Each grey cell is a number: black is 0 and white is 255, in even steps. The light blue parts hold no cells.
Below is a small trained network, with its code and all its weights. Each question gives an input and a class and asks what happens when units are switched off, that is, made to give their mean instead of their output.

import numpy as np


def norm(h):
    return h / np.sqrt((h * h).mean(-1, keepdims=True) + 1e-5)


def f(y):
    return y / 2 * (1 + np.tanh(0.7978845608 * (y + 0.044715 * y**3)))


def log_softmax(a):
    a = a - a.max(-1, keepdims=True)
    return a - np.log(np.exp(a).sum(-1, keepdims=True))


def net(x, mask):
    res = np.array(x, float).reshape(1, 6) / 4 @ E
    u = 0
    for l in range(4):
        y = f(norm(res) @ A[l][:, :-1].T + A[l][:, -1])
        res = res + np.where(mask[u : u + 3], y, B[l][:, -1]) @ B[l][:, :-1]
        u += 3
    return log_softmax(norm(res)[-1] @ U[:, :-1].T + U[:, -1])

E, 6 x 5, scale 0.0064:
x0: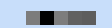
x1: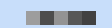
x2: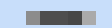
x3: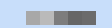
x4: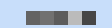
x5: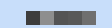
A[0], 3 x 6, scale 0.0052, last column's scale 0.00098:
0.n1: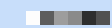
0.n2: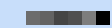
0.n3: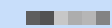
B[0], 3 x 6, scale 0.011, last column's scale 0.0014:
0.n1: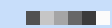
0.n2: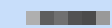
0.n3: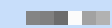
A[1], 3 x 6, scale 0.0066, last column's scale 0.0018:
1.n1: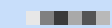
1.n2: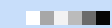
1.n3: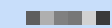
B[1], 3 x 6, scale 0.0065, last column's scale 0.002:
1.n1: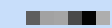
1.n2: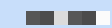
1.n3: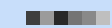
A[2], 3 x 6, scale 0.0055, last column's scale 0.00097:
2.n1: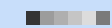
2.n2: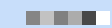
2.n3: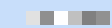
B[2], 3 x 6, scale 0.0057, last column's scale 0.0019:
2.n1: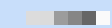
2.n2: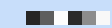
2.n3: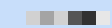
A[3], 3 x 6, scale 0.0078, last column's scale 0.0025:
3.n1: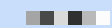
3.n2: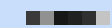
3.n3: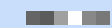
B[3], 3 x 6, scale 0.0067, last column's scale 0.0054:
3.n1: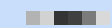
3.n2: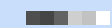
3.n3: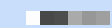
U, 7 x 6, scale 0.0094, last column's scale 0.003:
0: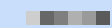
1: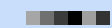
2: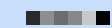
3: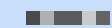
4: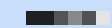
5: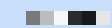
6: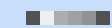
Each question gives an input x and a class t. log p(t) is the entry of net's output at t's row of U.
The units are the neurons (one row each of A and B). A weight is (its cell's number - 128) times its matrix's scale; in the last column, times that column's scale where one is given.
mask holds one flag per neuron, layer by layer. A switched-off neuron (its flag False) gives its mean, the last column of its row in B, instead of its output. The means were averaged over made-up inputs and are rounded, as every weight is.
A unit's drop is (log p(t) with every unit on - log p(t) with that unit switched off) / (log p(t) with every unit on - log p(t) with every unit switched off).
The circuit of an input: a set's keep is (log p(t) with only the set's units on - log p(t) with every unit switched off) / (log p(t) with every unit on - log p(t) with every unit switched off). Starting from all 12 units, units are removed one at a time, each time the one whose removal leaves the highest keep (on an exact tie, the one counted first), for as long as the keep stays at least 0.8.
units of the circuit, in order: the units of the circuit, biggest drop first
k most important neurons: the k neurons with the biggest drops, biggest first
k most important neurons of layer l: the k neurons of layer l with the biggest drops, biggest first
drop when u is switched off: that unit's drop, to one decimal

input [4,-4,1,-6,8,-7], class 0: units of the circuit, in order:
3.n3
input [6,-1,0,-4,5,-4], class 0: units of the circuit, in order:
3.n3, 0.n3
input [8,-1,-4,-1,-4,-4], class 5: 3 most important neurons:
0.n1, 2.n3, 3.n2
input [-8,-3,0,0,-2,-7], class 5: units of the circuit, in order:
1.n2, 2.n3
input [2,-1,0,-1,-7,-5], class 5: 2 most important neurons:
2.n3, 1.n2
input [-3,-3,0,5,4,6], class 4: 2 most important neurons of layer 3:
3.n2, 3.n1
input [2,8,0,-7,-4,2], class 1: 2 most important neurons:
3.n1, 1.n3
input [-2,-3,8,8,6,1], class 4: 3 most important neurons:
3.n2, 1.n1, 3.n1
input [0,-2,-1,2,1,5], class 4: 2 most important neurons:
3.n1, 3.n2
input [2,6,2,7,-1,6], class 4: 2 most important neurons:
3.n2, 2.n3
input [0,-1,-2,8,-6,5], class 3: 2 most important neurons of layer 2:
2.n3, 2.n1
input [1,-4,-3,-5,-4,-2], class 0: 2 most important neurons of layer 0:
0.n3, 0.n1
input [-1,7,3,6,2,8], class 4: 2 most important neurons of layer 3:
3.n2, 3.n1
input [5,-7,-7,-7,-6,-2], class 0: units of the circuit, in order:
3.n3
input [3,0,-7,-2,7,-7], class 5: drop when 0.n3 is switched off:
-0.1
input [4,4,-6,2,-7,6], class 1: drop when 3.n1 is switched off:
0.5
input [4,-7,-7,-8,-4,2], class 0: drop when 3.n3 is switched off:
0.3
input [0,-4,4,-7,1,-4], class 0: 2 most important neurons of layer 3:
3.n3, 3.n2
